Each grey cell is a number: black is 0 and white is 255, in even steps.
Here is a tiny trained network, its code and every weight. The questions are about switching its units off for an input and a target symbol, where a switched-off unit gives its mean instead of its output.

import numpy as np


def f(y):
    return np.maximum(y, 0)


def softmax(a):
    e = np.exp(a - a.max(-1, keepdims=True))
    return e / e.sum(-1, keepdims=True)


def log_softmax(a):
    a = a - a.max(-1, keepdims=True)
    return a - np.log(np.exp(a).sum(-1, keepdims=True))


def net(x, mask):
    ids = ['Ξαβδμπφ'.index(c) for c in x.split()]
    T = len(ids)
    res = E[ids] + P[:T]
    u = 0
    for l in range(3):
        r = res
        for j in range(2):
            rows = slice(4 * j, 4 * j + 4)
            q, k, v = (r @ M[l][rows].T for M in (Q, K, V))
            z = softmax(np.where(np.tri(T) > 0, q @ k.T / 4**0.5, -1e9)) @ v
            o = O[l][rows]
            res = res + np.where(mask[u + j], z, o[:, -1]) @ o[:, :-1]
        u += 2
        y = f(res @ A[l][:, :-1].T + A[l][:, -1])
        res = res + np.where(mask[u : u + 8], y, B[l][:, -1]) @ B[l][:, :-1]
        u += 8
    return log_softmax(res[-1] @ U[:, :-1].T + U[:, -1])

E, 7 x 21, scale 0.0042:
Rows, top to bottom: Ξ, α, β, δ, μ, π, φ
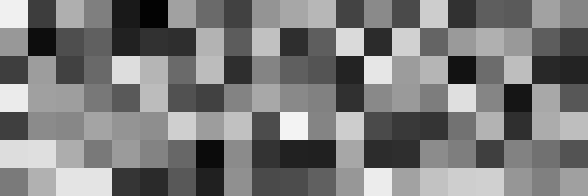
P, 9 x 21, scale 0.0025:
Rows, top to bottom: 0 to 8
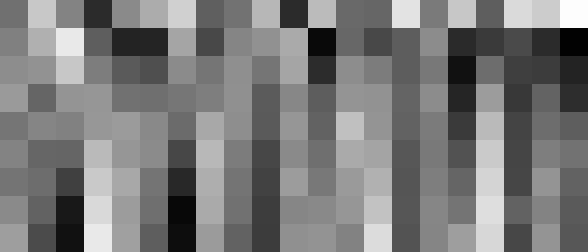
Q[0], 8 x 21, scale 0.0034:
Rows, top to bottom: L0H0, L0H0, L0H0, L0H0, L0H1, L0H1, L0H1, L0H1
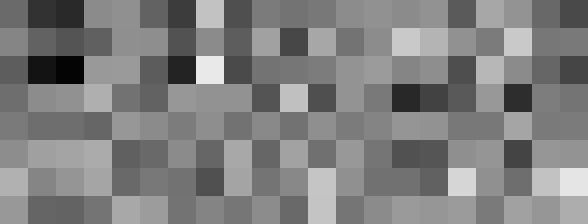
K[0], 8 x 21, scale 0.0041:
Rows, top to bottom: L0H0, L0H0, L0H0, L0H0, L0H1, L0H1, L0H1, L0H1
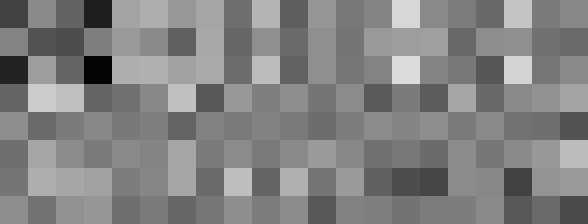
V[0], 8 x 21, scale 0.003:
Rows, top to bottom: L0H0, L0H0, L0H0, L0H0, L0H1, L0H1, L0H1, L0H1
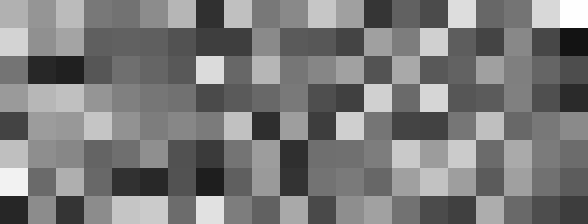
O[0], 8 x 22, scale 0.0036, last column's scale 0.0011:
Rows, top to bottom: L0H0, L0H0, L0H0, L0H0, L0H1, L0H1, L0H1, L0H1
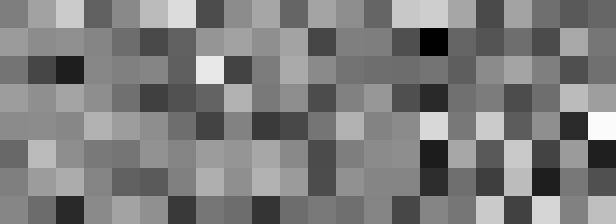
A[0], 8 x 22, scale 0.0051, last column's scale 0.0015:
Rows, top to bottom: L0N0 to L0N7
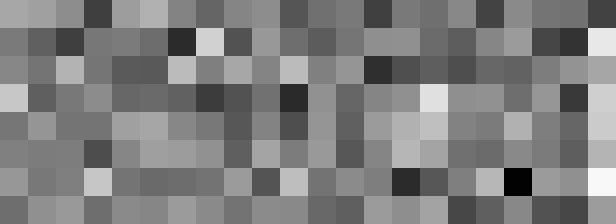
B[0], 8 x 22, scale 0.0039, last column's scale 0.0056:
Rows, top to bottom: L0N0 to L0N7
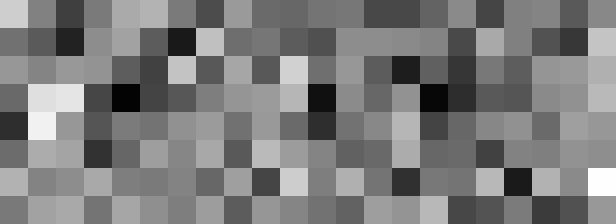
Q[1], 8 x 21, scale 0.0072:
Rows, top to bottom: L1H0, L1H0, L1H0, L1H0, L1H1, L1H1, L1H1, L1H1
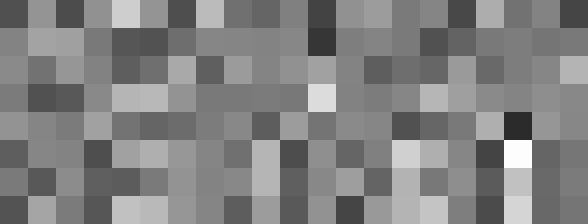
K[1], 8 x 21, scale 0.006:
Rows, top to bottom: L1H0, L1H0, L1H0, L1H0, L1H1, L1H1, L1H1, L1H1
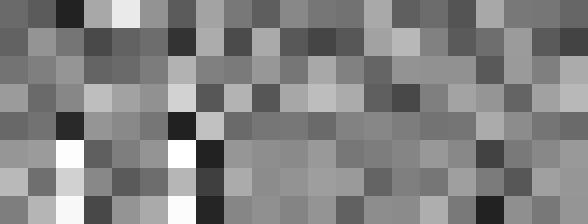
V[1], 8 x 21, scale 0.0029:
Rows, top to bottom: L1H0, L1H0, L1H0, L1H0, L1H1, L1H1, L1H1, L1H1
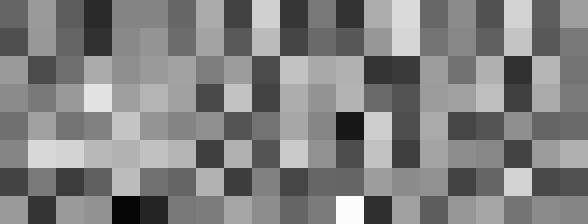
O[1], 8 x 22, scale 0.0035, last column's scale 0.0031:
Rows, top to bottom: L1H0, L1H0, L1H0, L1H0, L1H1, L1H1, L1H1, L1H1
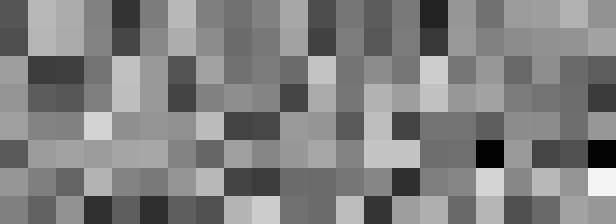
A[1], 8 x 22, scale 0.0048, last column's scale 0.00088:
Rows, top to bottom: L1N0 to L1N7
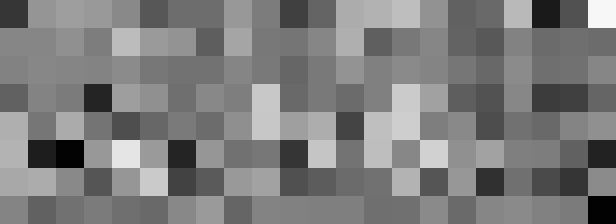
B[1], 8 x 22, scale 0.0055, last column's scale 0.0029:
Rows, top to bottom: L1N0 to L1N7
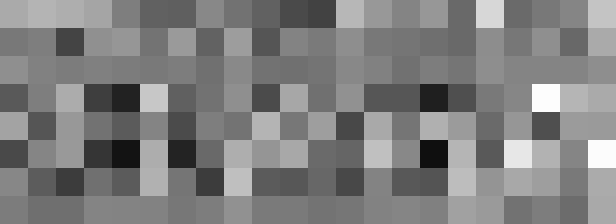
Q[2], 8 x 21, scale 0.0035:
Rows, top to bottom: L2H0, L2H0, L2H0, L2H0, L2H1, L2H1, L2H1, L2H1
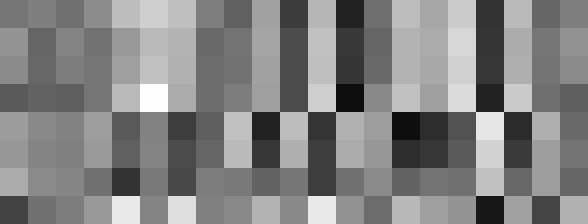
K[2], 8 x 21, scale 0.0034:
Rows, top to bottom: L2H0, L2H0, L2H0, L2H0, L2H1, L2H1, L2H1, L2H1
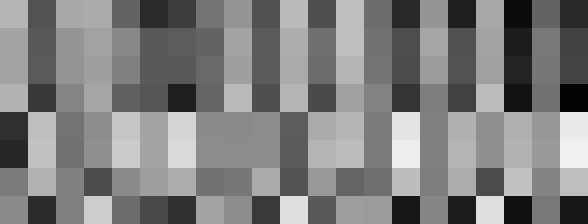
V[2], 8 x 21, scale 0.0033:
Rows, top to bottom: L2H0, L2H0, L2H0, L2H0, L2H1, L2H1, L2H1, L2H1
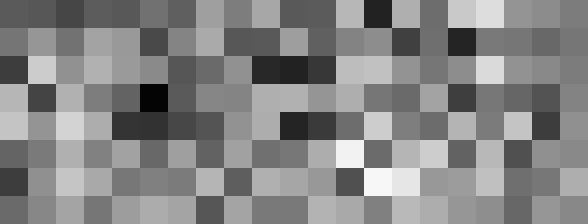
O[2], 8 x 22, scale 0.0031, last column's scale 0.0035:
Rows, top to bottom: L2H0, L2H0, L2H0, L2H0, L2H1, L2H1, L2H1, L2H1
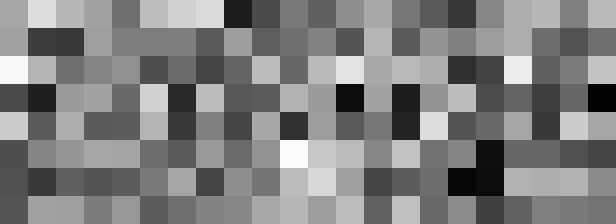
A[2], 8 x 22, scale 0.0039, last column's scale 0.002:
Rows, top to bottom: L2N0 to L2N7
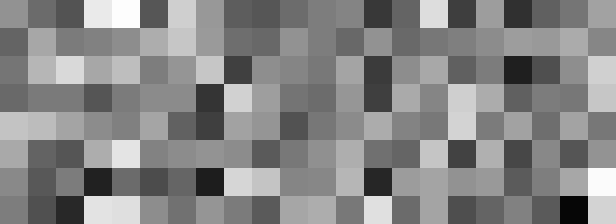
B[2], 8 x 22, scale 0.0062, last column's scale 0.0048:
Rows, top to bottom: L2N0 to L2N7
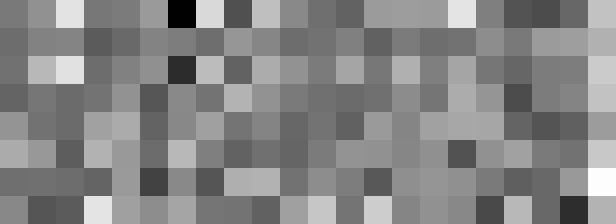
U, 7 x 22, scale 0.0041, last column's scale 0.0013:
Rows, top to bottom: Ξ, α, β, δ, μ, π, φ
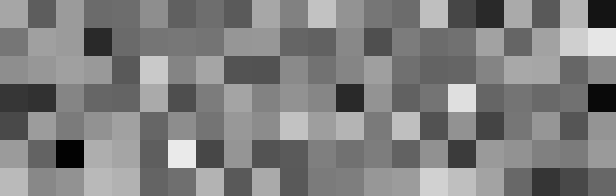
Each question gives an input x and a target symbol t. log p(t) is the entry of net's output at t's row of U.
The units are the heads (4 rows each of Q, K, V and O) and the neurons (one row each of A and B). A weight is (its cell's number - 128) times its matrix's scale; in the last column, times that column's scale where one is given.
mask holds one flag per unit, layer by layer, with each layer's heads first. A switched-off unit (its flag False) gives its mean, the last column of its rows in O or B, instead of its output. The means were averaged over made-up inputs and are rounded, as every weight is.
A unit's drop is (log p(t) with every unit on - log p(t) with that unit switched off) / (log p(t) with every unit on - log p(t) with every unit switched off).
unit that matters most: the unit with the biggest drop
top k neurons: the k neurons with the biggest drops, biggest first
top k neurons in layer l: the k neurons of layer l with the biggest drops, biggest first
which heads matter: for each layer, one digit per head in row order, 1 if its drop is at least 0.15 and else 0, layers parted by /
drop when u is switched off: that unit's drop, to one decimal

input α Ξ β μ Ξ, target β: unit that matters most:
L1H1
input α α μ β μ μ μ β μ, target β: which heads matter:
00 / 01 / 10
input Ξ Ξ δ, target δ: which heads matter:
00 / 01 / 10
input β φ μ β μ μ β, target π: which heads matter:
11 / 11 / 11
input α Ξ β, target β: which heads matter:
00 / 00 / 10
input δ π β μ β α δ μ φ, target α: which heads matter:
00 / 01 / 10
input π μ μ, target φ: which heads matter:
00 / 10 / 01
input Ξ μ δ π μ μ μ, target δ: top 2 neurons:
L1N5; L0N3
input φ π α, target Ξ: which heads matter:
00 / 00 / 11
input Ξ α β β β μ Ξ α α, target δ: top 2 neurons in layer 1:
L1N4; L1N0
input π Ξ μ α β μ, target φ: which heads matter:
00 / 00 / 01
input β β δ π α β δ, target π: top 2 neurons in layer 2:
L2N2; L2N5
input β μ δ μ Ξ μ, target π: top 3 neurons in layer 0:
L0N3; L0N6; L0N2
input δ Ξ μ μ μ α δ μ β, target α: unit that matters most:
L0N6
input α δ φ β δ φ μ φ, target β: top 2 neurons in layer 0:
L0N1; L0N6
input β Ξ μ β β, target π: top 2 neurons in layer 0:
L0N3; L0N1
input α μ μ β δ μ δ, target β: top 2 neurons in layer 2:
L2N6; L2N3
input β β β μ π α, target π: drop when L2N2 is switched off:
0.2
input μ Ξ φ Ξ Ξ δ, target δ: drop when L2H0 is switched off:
0.6
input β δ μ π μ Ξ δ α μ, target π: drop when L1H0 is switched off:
0.5
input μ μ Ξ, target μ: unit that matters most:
L2H1
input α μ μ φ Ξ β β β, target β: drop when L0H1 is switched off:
0.1
